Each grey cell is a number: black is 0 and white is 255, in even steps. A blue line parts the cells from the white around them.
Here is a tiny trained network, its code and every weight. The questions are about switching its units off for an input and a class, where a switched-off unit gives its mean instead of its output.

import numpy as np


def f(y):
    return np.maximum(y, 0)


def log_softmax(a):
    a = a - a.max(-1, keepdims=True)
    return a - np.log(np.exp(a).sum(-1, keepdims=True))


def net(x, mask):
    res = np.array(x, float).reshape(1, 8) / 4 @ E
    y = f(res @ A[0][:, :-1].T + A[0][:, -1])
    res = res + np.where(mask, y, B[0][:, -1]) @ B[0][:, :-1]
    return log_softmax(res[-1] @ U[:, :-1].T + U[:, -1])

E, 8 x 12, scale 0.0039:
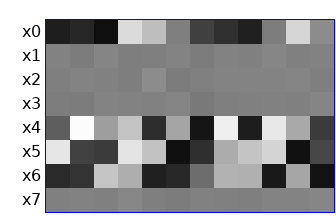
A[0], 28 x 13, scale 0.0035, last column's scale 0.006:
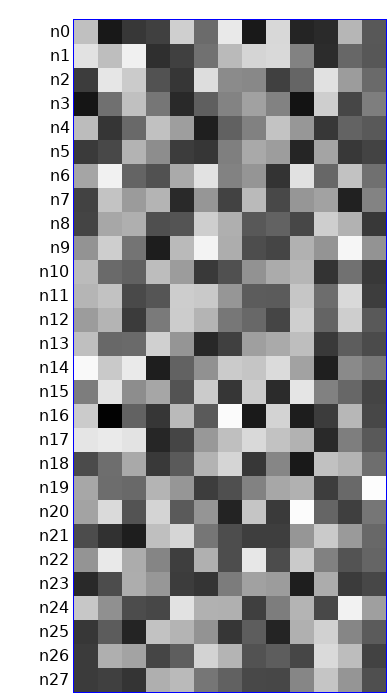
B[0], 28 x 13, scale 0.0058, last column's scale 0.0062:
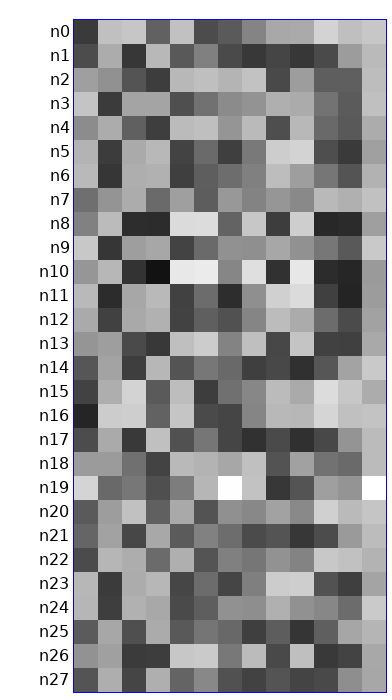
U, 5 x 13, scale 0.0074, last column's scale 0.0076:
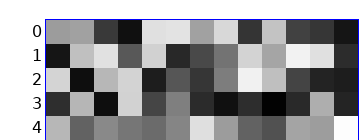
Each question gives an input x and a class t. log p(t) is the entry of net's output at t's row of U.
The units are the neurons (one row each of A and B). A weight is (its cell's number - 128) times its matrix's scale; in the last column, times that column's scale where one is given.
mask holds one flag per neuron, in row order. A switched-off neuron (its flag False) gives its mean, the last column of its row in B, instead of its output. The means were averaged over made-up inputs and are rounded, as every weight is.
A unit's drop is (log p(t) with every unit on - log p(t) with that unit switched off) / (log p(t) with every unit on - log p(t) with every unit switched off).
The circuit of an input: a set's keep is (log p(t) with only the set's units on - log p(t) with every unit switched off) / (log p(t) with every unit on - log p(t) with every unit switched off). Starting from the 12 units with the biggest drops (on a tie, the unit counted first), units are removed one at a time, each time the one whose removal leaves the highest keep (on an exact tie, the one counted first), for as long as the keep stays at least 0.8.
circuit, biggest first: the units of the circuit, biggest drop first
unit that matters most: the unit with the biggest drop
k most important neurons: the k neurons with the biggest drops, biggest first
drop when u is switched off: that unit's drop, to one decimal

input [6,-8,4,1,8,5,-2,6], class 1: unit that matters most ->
n20
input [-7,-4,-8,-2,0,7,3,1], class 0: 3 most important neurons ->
[n10 n13 n4]
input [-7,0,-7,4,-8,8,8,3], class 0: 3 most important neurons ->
[n4 n10 n13]
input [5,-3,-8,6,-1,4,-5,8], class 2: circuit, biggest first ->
[n12 n24]
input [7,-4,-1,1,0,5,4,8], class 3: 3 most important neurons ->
[n21 n25 n27]
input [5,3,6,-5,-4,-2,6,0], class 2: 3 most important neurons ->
[n23 n5 n3]
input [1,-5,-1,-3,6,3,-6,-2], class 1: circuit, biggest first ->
[n20 n15]
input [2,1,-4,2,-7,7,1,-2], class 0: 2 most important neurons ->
[n4 n10]
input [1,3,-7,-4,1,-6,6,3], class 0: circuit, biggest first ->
[n2 n8]
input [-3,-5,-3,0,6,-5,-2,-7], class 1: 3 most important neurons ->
[n15 n22 n19]
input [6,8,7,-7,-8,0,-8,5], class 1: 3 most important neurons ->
[n0 n16 n3]
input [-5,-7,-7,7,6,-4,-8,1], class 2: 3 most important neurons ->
[n6 n9 n11]
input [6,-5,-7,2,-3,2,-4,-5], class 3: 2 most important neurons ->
[n21 n27]
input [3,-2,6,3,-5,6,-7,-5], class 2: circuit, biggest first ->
[n24]
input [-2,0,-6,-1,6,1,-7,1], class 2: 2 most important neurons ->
[n6 n11]
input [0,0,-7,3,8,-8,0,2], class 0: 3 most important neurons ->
[n2 n8 n26]
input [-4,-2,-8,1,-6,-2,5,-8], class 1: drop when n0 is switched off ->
0.3
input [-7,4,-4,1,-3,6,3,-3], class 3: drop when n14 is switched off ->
0.4
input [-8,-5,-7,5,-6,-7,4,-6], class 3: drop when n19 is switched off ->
0.2
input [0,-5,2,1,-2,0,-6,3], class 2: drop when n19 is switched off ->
0.0
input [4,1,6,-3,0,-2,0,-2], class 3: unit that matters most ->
n19
